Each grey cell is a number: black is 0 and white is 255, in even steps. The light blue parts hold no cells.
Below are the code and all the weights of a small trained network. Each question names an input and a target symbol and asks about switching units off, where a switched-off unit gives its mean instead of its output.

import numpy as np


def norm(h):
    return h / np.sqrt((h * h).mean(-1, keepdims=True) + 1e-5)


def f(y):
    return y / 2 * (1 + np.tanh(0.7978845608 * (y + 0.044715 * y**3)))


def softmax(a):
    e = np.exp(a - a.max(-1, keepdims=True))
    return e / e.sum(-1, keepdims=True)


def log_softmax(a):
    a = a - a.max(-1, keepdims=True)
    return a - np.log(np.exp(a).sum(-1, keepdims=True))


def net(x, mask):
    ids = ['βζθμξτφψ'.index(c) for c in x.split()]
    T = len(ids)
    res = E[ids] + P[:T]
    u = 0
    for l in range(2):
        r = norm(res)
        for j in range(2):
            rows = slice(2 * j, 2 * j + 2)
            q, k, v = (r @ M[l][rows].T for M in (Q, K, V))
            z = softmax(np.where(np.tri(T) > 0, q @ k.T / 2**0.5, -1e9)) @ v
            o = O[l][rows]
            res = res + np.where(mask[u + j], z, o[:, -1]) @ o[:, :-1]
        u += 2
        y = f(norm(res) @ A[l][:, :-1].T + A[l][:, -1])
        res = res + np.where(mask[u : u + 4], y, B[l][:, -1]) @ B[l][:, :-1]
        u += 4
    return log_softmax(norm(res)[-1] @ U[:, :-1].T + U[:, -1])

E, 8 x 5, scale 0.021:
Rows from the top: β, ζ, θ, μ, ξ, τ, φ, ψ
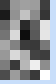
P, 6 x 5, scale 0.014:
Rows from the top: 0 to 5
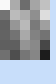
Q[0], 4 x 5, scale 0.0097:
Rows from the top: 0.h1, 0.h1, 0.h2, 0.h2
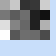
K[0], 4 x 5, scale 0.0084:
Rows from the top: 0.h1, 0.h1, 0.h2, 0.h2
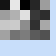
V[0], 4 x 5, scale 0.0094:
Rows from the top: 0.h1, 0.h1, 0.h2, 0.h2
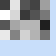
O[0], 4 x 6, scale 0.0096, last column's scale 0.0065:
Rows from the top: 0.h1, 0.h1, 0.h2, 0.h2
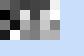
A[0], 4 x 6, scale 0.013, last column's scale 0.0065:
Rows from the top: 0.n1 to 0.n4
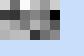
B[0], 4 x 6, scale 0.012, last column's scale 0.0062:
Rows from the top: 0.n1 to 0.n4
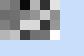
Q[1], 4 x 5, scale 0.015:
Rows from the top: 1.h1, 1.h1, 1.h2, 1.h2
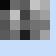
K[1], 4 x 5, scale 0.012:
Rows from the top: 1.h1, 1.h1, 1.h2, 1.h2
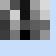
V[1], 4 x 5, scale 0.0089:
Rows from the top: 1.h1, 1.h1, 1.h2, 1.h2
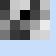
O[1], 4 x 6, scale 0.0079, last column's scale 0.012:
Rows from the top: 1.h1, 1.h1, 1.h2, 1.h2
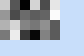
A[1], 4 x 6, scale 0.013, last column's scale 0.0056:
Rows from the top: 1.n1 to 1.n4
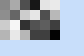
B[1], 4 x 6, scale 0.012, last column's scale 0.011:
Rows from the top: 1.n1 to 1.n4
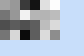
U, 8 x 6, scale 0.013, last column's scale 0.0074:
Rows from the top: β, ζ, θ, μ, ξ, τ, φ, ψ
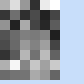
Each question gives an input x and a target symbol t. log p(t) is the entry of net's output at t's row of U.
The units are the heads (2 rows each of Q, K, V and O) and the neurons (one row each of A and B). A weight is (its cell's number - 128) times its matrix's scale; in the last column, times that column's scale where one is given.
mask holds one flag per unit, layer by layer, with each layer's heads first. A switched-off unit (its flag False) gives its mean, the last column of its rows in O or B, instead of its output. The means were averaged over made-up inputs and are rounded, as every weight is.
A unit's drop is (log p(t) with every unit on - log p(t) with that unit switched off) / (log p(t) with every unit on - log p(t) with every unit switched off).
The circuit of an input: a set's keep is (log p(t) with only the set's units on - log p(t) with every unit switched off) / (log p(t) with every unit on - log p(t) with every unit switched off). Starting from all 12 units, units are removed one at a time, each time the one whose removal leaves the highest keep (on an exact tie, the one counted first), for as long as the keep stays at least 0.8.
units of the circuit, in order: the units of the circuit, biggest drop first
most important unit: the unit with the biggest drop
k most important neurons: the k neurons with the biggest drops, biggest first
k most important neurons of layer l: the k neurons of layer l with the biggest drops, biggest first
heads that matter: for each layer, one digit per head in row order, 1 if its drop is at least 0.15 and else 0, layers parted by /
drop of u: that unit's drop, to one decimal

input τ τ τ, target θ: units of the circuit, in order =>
(1.h2)
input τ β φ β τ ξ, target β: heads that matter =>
01 / 10
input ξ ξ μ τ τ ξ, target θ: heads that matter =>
01 / 00
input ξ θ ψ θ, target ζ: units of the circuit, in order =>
(0.h2, 0.h1)
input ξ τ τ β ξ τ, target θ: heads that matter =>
01 / 01
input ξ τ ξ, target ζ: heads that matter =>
01 / 11
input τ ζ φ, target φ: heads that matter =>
10 / 00
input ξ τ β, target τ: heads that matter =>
01 / 10
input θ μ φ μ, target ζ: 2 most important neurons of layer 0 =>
(0.n4, 0.n2)
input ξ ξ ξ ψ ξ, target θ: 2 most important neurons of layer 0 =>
(0.n1, 0.n4)
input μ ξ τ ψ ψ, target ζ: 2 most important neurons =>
(1.n2, 0.n4)
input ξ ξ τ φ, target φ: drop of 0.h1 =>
0.8
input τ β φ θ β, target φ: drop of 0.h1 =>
0.9
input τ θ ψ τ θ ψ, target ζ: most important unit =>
0.h1
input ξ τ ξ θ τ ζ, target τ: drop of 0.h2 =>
0.2
